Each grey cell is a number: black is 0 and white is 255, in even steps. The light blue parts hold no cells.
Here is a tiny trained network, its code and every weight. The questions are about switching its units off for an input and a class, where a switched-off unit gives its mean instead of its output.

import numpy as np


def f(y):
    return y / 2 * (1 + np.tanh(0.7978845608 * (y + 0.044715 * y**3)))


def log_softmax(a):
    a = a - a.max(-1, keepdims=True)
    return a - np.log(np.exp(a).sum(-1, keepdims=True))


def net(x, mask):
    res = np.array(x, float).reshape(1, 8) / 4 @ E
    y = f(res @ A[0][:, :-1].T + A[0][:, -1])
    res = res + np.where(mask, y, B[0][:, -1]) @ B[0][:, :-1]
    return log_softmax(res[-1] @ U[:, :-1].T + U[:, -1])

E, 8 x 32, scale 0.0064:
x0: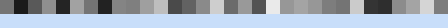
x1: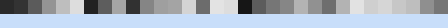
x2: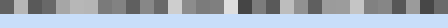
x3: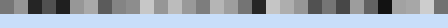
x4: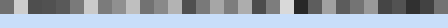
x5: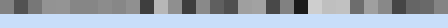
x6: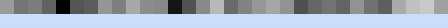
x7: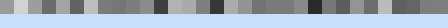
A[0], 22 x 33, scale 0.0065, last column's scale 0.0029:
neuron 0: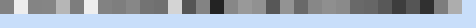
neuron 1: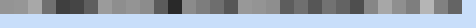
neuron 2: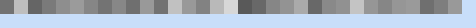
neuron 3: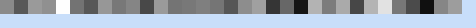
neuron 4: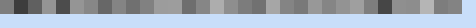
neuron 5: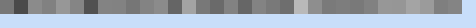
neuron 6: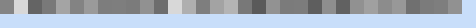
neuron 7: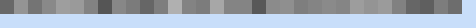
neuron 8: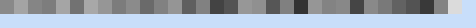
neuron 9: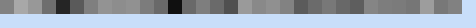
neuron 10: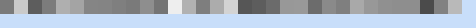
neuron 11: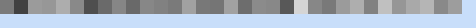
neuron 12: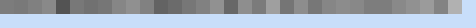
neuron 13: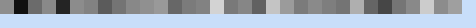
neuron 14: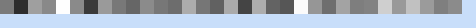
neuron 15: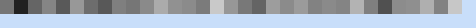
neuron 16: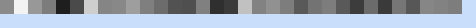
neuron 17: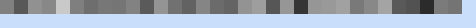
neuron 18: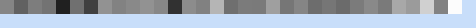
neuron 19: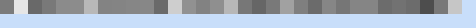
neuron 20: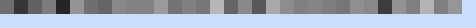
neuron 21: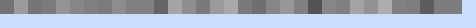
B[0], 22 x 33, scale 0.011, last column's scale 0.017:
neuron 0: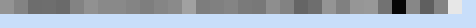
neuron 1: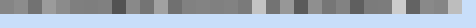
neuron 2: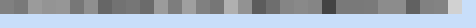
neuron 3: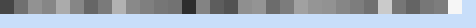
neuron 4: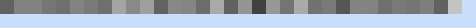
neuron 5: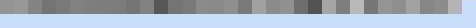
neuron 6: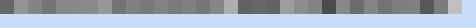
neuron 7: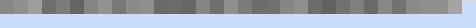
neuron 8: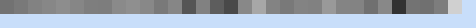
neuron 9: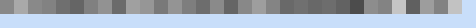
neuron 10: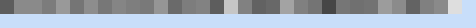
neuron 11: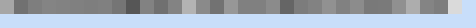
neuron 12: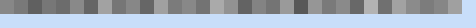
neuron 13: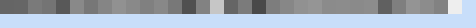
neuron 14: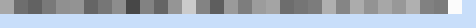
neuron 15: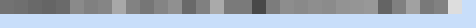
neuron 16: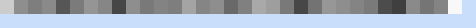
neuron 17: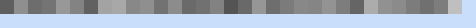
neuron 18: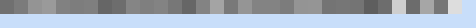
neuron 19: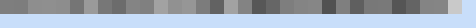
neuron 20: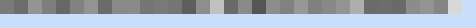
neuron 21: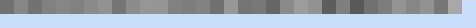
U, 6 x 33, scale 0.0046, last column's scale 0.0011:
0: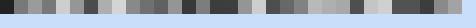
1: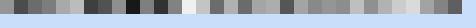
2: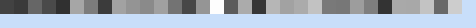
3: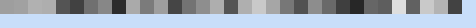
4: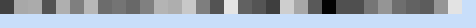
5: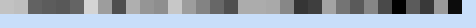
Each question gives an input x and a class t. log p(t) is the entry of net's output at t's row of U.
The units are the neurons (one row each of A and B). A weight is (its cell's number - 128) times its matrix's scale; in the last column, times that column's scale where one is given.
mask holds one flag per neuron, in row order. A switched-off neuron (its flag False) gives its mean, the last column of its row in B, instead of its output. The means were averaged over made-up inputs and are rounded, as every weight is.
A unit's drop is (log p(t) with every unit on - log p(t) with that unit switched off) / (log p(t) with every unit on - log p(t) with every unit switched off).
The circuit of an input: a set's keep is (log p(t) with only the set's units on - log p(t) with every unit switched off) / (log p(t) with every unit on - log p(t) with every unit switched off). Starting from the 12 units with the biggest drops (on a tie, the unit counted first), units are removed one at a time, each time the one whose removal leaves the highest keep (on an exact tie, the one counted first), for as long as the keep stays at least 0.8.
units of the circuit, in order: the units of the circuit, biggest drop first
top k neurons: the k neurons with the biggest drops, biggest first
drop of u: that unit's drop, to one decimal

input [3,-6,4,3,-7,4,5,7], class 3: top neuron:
(neuron 0)
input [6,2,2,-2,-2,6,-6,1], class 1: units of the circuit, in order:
(neuron 14; neuron 13)
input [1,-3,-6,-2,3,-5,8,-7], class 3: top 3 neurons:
(neuron 9; neuron 1; neuron 16)
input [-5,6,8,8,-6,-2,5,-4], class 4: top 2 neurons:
(neuron 10; neuron 2)
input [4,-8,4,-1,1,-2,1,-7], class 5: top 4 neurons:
(neuron 16; neuron 3; neuron 15; neuron 9)
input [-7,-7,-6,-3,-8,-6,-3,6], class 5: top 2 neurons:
(neuron 16; neuron 0)
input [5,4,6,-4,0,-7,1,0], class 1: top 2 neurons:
(neuron 14; neuron 11)
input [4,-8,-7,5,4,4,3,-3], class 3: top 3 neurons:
(neuron 9; neuron 16; neuron 1)
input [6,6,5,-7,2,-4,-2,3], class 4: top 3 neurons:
(neuron 10; neuron 2; neuron 21)
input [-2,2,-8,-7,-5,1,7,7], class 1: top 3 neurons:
(neuron 14; neuron 11; neuron 16)
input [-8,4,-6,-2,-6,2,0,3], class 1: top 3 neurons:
(neuron 14; neuron 11; neuron 5)
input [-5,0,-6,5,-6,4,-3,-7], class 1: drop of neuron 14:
0.1
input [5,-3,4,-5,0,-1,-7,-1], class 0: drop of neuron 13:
0.0
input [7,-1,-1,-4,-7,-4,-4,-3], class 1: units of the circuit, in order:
(neuron 14)
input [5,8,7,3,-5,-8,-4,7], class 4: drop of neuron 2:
0.3
